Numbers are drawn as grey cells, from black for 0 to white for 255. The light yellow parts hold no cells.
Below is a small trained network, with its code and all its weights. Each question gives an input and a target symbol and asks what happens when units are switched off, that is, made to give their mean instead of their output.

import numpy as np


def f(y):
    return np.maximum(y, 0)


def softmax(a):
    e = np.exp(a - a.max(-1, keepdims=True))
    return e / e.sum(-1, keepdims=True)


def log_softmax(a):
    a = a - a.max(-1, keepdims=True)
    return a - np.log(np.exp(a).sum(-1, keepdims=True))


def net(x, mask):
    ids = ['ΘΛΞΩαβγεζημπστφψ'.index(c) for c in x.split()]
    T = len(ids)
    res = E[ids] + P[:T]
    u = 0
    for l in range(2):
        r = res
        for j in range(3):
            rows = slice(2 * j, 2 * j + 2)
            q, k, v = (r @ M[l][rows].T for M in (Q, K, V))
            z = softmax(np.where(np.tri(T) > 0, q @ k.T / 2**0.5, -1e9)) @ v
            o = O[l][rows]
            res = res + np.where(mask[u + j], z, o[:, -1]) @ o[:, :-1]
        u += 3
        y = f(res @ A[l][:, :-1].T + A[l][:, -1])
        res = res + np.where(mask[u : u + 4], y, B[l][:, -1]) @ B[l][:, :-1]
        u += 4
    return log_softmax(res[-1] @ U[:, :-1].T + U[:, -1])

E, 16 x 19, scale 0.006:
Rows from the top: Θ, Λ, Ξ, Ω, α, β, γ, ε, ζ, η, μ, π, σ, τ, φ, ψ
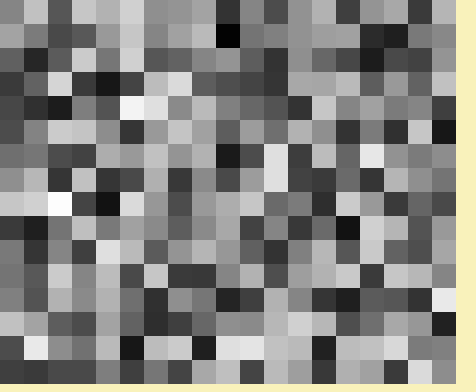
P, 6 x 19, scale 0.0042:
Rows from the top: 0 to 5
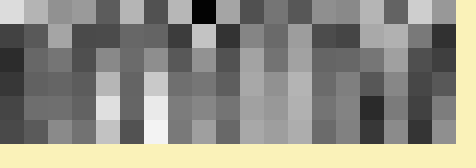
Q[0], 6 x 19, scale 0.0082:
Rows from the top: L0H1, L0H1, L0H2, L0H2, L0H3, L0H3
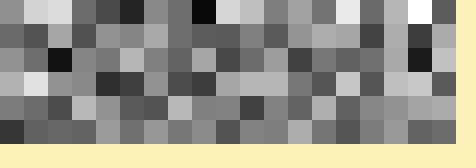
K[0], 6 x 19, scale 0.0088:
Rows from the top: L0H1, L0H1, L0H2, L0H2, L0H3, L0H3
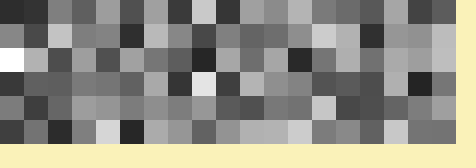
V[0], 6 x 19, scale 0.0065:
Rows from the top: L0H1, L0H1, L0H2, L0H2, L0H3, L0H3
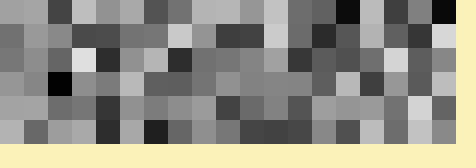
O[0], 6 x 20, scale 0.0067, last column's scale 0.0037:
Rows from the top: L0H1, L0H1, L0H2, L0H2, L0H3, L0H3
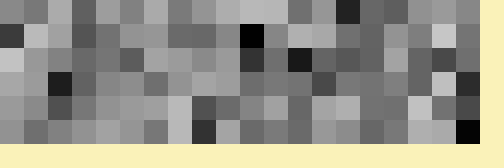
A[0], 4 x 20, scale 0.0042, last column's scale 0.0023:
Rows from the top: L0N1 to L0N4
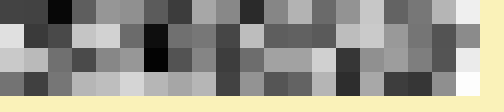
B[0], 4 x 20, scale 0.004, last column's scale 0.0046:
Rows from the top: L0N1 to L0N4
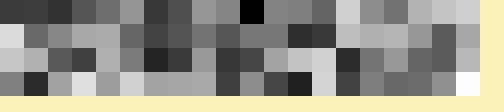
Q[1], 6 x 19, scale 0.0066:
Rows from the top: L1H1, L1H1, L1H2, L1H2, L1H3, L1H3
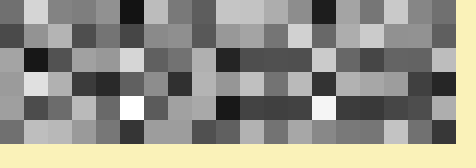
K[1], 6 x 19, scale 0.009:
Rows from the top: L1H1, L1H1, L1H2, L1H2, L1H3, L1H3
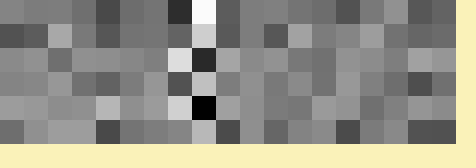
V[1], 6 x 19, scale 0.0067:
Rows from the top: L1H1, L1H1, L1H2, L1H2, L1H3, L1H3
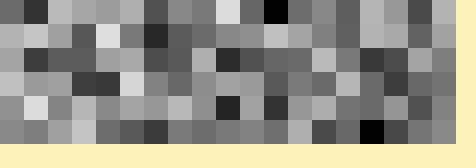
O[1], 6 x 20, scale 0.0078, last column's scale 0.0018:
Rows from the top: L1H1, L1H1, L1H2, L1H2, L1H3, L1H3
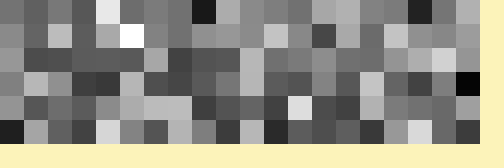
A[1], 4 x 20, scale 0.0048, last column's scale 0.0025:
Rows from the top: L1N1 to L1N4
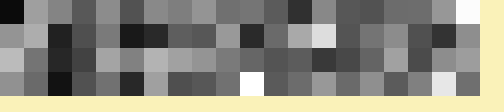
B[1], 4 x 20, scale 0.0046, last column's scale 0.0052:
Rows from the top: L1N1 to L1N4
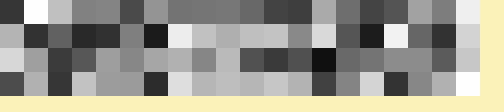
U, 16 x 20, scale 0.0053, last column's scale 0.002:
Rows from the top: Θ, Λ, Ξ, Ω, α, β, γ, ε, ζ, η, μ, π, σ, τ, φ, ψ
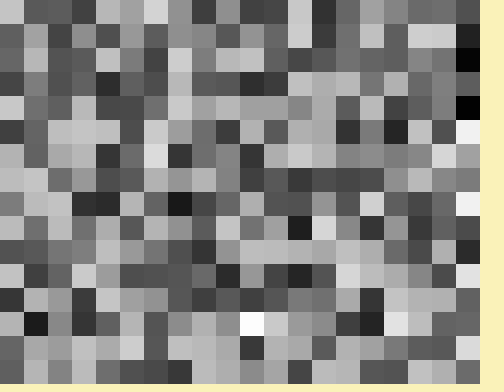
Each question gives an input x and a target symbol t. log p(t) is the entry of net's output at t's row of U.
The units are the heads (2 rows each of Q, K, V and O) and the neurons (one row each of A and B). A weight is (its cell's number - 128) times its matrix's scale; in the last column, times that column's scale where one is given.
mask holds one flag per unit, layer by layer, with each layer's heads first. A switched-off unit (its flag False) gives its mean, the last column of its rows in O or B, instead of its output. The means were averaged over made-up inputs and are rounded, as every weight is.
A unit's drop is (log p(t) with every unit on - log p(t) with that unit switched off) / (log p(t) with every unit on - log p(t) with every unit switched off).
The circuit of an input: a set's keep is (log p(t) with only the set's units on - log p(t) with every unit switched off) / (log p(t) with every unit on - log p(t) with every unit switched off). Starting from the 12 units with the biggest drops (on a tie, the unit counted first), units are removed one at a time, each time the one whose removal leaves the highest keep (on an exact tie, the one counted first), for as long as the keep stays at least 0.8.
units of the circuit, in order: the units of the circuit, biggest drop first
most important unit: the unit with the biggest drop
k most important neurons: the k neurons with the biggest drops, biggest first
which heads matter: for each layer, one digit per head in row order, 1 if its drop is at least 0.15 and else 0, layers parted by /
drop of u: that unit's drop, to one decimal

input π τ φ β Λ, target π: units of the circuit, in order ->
[L0H1, L0N2]
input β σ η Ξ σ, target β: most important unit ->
L0H2
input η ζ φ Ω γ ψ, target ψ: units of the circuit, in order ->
[L1H3, L0N1, L0N4]
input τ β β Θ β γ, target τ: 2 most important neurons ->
[L0N4, L0N3]
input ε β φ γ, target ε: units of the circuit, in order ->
[L0H2, L1H1, L1N3]
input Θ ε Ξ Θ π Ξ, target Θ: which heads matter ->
001 / 001
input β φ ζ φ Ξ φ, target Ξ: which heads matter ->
001 / 101
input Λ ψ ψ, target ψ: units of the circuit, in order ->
[L1H3, L0N1]
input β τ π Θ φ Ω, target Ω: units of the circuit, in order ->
[L0H1, L1H1, L1N2]
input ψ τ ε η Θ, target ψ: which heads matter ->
001 / 001
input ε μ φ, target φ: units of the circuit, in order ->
[L0H3, L1H2]
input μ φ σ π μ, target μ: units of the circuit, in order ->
[L1H1, L0H3, L0H2]
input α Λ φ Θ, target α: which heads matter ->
001 / 101
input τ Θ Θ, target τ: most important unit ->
L1H1
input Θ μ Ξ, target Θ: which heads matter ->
000 / 001
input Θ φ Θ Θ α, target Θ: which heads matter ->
001 / 001
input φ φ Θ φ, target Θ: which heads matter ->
000 / 001
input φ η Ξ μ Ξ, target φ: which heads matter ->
000 / 010
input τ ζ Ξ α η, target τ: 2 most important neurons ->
[L0N4, L0N3]
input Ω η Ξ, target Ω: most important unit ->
L0H1
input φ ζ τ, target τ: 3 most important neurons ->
[L0N3, L1N2, L1N1]
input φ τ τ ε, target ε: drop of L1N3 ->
0.1
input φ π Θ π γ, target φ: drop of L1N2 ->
0.0
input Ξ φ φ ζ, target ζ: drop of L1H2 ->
0.7
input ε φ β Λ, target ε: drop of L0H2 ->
0.5
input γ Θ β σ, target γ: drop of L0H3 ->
0.2
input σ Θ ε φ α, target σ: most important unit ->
L0H3
